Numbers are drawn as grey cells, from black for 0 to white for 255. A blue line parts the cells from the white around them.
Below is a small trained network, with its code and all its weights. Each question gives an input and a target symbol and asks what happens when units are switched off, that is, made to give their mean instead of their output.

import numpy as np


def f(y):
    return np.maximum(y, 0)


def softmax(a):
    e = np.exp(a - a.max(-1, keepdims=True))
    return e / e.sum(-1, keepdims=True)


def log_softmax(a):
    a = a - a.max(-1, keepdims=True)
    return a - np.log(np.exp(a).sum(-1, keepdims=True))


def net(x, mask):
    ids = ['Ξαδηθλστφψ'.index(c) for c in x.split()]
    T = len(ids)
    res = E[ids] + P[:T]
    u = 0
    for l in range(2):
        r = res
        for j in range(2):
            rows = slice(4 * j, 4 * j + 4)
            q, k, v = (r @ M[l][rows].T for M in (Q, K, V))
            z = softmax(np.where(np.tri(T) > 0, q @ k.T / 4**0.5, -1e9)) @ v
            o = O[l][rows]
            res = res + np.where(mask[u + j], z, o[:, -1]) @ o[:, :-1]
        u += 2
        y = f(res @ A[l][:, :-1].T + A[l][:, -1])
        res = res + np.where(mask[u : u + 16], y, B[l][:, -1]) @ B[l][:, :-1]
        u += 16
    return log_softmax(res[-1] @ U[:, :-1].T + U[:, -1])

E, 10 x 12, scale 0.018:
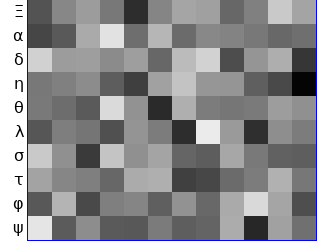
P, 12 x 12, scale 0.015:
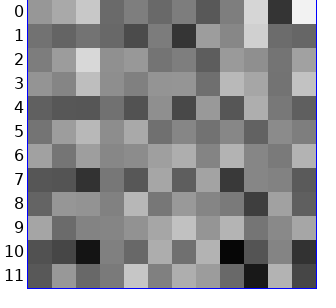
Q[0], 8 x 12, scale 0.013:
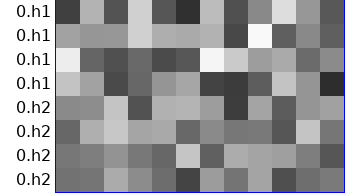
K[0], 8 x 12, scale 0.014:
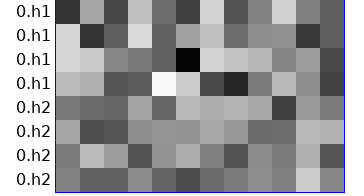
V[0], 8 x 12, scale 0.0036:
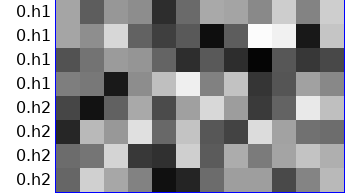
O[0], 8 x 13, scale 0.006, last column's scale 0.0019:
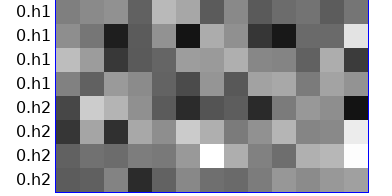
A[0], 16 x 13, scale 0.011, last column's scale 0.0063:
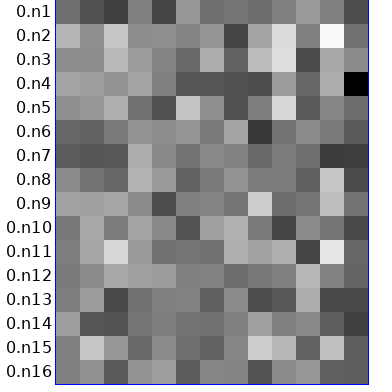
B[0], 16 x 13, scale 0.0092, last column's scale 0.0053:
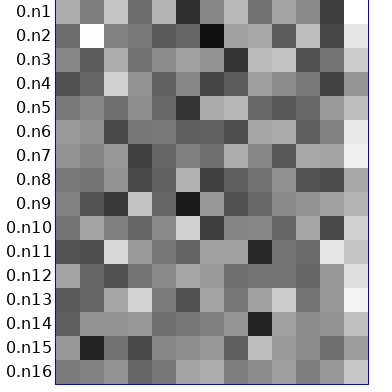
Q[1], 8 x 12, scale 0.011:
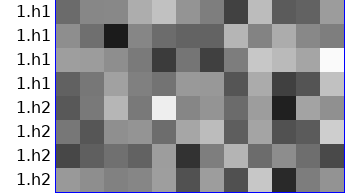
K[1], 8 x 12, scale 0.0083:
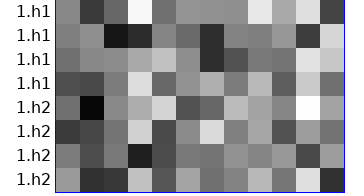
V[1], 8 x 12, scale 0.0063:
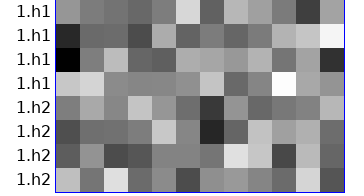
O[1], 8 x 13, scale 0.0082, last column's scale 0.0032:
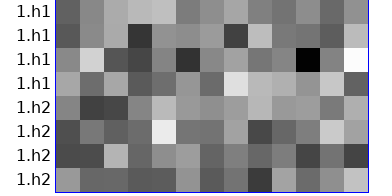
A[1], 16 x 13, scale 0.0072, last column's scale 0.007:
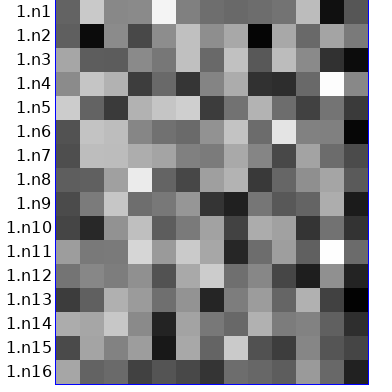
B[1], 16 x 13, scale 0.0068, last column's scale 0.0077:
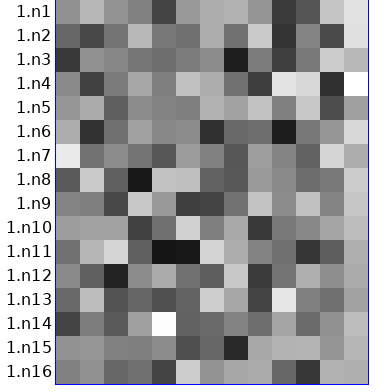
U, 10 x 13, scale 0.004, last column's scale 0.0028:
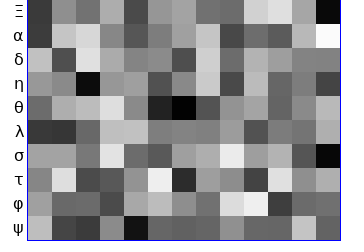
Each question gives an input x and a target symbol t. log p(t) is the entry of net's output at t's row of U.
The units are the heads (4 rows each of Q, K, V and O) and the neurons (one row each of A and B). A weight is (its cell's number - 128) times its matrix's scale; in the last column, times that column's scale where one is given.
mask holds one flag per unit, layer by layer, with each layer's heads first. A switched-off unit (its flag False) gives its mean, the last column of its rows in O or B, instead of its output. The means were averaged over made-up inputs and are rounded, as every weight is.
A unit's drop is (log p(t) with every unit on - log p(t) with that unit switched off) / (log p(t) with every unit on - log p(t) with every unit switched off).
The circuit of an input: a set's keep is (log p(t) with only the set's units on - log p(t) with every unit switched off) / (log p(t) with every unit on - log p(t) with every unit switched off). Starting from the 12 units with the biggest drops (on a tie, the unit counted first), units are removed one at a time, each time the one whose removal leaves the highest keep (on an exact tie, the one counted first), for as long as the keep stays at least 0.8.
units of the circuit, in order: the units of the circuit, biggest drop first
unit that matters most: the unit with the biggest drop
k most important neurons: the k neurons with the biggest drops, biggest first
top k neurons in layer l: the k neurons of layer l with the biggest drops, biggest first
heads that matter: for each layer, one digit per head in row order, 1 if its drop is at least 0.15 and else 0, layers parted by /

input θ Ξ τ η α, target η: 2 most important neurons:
[0.n4, 0.n8]
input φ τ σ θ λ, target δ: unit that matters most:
0.h1
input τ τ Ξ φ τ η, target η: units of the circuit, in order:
[1.h1, 1.n12]
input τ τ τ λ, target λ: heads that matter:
00 / 01
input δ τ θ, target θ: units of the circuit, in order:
[0.h2, 0.n4]
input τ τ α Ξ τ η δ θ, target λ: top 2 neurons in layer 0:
[0.n2, 0.n1]
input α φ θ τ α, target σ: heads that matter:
10 / 01
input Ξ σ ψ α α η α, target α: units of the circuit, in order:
[1.n11, 0.n11]
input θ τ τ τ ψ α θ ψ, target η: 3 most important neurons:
[0.n4, 0.n2, 0.n8]
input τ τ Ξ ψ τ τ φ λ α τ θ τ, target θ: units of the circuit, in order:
[0.h2, 0.n13]
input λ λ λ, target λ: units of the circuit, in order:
[1.h2, 1.n2]
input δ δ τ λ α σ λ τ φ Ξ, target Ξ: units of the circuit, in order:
[1.n4, 0.h2, 0.n11]
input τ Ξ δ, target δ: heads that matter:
00 / 10
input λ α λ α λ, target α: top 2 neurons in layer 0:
[0.n1, 0.n11]
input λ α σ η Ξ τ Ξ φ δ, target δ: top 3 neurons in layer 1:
[1.n4, 1.n6, 1.n8]
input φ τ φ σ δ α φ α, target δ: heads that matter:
10 / 11
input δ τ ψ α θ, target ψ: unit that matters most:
1.h2
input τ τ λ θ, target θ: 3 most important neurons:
[0.n2, 1.n9, 0.n3]
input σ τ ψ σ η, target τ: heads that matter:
11 / 11
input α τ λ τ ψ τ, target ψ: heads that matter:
10 / 11
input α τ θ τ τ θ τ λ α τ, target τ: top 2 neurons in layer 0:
[0.n2, 0.n13]
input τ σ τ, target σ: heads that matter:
11 / 10
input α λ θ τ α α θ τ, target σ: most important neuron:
[0.n11]
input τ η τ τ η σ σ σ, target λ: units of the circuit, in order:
[0.n2, 1.h2, 1.n2]
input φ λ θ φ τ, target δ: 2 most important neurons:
[0.n13, 0.n1]
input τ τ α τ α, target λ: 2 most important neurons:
[0.n2, 1.n2]
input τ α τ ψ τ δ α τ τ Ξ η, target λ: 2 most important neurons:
[0.n2, 1.n2]
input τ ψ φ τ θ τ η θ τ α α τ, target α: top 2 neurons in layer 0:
[0.n13, 0.n1]
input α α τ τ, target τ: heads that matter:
10 / 00
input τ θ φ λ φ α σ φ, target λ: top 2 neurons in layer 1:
[1.n2, 1.n6]
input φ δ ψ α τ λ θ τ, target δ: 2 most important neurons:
[0.n1, 0.n13]
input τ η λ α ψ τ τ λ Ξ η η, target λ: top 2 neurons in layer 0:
[0.n2, 0.n13]
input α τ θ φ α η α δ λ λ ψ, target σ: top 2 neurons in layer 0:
[0.n11, 0.n1]
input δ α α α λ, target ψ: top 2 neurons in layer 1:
[1.n3, 1.n16]
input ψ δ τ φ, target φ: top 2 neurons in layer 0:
[0.n3, 0.n15]
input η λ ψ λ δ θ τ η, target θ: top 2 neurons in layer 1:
[1.n15, 1.n14]
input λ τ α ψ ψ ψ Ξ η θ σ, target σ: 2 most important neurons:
[1.n5, 0.n9]
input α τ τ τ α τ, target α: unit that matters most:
1.n11
